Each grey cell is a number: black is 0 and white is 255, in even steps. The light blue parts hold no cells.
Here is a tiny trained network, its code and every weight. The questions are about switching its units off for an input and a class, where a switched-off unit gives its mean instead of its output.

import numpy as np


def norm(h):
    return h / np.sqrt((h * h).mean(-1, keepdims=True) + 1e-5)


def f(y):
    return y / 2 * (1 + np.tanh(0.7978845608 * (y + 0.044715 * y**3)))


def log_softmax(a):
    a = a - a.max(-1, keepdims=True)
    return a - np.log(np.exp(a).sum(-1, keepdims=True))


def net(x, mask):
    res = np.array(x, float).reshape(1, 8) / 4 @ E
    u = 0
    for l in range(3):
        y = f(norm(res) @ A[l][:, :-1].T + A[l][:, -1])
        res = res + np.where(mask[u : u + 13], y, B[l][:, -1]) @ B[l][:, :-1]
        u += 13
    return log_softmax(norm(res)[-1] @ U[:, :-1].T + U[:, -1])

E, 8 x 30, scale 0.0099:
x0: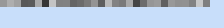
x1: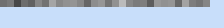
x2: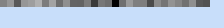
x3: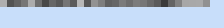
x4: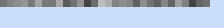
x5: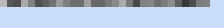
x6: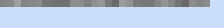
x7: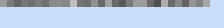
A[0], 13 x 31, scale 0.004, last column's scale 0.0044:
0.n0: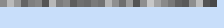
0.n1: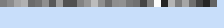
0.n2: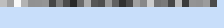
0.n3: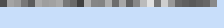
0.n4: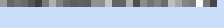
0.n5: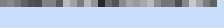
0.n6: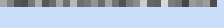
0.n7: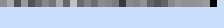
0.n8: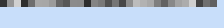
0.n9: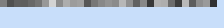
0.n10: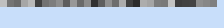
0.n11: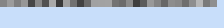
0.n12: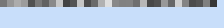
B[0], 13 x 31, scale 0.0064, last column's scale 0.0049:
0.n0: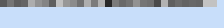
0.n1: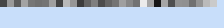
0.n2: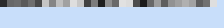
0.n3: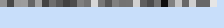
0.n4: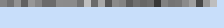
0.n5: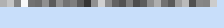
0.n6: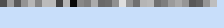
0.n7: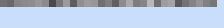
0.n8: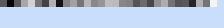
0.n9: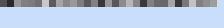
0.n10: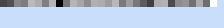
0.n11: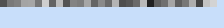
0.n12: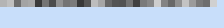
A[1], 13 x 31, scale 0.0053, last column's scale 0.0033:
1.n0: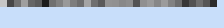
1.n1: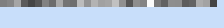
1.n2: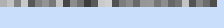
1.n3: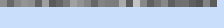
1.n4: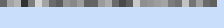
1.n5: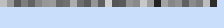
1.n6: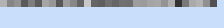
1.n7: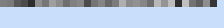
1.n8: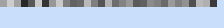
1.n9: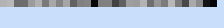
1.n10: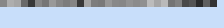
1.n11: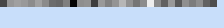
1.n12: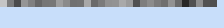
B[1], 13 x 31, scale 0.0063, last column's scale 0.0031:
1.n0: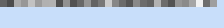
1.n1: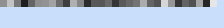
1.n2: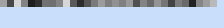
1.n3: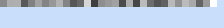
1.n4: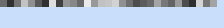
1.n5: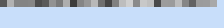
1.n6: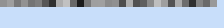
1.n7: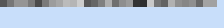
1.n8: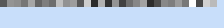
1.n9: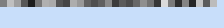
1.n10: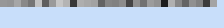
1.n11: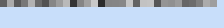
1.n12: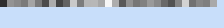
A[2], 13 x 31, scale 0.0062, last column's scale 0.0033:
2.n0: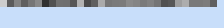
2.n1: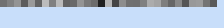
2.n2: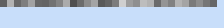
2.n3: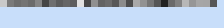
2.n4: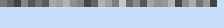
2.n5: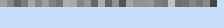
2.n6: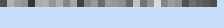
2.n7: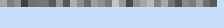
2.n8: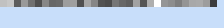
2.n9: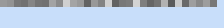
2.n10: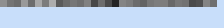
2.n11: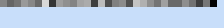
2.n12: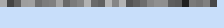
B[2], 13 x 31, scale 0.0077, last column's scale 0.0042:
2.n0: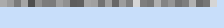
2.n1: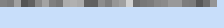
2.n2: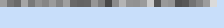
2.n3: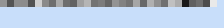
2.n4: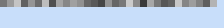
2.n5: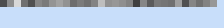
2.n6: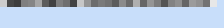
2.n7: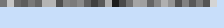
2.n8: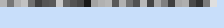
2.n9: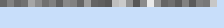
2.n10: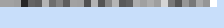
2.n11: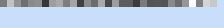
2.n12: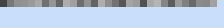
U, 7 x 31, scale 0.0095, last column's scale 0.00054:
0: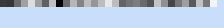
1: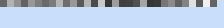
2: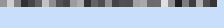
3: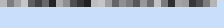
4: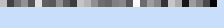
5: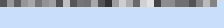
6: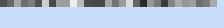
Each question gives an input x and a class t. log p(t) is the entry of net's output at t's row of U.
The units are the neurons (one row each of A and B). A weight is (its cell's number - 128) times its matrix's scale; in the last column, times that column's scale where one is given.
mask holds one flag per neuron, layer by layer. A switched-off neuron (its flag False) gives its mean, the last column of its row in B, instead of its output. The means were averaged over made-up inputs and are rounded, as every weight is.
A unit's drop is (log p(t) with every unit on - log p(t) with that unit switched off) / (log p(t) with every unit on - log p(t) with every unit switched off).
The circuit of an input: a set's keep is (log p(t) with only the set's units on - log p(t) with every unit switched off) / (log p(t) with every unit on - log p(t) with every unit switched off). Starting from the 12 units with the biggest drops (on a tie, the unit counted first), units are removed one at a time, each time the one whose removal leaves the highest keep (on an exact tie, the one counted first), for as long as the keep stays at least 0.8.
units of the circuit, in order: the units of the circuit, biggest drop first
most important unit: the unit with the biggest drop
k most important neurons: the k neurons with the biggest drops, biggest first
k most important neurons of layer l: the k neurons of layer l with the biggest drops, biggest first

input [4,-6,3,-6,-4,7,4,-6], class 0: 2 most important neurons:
[0.n10; 0.n6]
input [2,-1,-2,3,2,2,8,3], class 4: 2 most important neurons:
[0.n8; 0.n1]
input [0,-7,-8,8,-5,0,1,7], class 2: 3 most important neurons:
[1.n1; 2.n7; 0.n3]
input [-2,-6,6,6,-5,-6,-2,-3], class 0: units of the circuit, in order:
[0.n8]
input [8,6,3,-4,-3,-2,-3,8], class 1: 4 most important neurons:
[1.n8; 0.n1; 0.n4; 0.n11]
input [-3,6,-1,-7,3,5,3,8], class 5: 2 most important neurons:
[0.n6; 1.n5]
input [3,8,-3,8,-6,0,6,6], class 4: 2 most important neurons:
[2.n3; 0.n2]
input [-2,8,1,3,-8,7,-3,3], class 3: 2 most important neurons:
[2.n8; 0.n8]
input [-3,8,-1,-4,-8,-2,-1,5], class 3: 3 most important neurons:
[2.n8; 0.n2; 1.n6]
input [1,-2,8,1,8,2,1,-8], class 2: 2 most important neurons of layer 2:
[2.n10; 2.n8]
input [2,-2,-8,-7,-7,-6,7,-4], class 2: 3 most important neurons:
[1.n1; 2.n7; 0.n10]
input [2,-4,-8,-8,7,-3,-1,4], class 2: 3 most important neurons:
[1.n1; 2.n7; 0.n5]
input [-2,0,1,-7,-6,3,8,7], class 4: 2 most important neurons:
[2.n6; 1.n10]
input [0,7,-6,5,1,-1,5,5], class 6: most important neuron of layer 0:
[0.n9]
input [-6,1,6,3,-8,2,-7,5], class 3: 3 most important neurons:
[2.n8; 1.n6; 0.n11]
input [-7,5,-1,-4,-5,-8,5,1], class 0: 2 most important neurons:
[1.n4; 0.n11]
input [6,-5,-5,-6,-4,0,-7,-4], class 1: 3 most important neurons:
[1.n8; 0.n0; 2.n3]
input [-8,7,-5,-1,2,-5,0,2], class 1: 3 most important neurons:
[2.n11; 1.n3; 0.n2]
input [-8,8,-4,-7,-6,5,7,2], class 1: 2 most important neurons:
[2.n11; 1.n3]
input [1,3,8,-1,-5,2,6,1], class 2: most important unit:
1.n9
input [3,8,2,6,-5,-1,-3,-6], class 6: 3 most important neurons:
[1.n7; 2.n4; 0.n3]
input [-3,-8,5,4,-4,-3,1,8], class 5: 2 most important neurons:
[1.n5; 0.n6]
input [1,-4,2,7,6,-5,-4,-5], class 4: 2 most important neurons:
[2.n3; 0.n5]
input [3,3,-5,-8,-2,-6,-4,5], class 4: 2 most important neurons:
[2.n6; 0.n10]
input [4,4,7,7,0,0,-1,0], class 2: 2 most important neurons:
[1.n9; 2.n10]
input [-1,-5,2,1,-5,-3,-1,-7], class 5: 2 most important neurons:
[0.n1; 2.n2]
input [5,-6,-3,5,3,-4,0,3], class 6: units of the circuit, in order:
[0.n2]
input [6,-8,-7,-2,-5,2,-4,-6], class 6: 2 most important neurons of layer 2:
[2.n1; 2.n10]
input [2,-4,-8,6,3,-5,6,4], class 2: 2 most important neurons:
[1.n1; 2.n7]
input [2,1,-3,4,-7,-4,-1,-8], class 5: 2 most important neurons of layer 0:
[0.n1; 0.n12]
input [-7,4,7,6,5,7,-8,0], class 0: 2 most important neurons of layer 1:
[1.n12; 1.n0]
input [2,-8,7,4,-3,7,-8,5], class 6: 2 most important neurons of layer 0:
[0.n2; 0.n8]
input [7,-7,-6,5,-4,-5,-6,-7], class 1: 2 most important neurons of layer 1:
[1.n8; 1.n5]
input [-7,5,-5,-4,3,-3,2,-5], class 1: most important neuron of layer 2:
[2.n11]
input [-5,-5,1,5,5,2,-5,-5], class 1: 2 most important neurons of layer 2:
[2.n11; 2.n8]
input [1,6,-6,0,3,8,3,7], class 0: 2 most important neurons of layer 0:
[0.n10; 0.n1]
